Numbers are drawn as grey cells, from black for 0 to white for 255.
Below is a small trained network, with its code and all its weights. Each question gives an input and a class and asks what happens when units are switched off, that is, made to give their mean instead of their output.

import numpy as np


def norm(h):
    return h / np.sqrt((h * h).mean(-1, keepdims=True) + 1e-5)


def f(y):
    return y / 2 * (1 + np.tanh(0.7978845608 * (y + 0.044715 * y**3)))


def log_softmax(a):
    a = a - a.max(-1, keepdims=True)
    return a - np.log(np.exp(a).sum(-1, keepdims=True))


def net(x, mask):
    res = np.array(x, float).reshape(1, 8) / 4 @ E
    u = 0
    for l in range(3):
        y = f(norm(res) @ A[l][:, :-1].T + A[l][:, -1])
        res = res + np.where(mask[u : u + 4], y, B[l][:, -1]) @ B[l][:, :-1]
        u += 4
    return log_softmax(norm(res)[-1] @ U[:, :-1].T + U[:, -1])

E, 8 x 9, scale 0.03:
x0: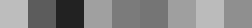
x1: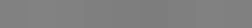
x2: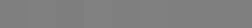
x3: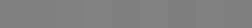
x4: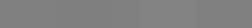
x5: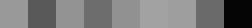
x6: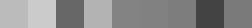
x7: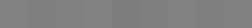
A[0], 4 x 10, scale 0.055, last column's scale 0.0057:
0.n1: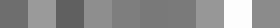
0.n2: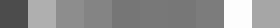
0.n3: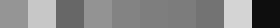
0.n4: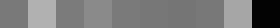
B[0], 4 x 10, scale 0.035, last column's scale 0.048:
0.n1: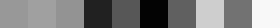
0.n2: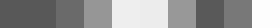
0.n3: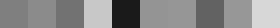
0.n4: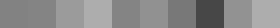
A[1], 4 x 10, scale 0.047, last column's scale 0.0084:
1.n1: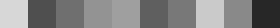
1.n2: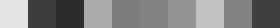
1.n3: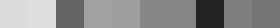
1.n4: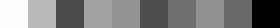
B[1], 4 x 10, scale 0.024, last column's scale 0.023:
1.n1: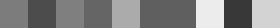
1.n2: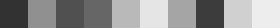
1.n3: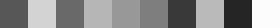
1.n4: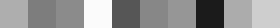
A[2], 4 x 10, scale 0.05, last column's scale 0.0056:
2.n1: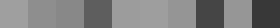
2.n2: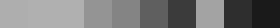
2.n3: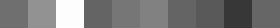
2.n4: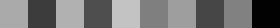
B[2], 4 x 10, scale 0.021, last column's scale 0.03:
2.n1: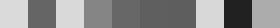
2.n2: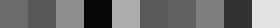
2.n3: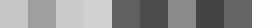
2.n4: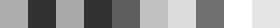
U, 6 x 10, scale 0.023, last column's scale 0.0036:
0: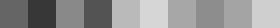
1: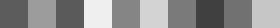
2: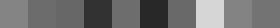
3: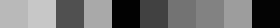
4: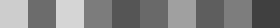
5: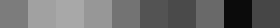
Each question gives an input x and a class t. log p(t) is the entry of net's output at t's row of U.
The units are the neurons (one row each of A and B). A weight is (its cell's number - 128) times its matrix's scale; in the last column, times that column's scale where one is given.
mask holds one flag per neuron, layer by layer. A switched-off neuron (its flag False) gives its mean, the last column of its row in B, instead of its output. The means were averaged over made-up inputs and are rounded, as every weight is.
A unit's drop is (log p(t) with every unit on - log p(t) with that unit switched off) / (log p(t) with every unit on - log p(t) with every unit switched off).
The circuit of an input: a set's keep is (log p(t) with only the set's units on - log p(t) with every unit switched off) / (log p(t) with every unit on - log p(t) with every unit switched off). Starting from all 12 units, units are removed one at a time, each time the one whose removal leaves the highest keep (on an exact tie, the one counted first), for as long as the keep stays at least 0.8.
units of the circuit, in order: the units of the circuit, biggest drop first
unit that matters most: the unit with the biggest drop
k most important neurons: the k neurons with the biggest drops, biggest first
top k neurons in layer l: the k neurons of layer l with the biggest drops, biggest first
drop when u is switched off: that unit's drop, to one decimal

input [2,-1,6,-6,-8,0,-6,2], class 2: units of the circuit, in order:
[0.n2]
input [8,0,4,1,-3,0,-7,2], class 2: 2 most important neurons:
[0.n2 0.n3]
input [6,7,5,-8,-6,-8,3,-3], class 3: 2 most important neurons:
[0.n3 0.n1]
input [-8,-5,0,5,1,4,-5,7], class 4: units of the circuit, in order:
[1.n3 2.n3]
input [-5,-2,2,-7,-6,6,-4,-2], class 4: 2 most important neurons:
[0.n2 1.n3]
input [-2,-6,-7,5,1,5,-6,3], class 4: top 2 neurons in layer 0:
[0.n2 0.n1]
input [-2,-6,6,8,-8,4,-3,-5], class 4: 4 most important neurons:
[0.n2 1.n3 0.n1 0.n3]
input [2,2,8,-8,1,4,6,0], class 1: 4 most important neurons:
[0.n1 0.n4 1.n4 1.n2]
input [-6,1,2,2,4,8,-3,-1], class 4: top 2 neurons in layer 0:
[0.n2 0.n1]
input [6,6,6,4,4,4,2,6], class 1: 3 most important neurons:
[0.n1 0.n2 1.n2]
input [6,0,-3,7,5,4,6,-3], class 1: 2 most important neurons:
[0.n1 1.n2]
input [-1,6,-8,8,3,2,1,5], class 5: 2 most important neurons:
[0.n2 0.n1]
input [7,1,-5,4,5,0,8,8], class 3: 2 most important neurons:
[0.n2 0.n3]
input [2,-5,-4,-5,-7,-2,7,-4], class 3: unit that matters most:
0.n3
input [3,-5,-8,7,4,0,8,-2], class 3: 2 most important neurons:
[0.n2 0.n3]
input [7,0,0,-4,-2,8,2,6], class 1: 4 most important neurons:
[0.n1 0.n2 1.n2 1.n4]
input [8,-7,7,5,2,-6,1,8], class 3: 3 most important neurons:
[0.n3 0.n1 1.n4]
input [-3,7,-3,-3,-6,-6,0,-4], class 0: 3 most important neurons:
[0.n2 0.n1 1.n3]
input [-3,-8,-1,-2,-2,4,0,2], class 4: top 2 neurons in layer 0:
[0.n4 0.n3]
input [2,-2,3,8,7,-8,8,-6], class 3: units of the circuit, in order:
[0.n3]
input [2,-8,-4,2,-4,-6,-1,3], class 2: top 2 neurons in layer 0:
[0.n1 0.n2]
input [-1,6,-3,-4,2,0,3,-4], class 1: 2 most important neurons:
[0.n1 0.n3]
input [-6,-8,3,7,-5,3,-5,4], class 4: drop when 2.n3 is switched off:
0.2
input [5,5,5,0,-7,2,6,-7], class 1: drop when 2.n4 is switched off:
0.0
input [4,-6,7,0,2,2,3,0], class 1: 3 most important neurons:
[0.n1 1.n2 0.n2]
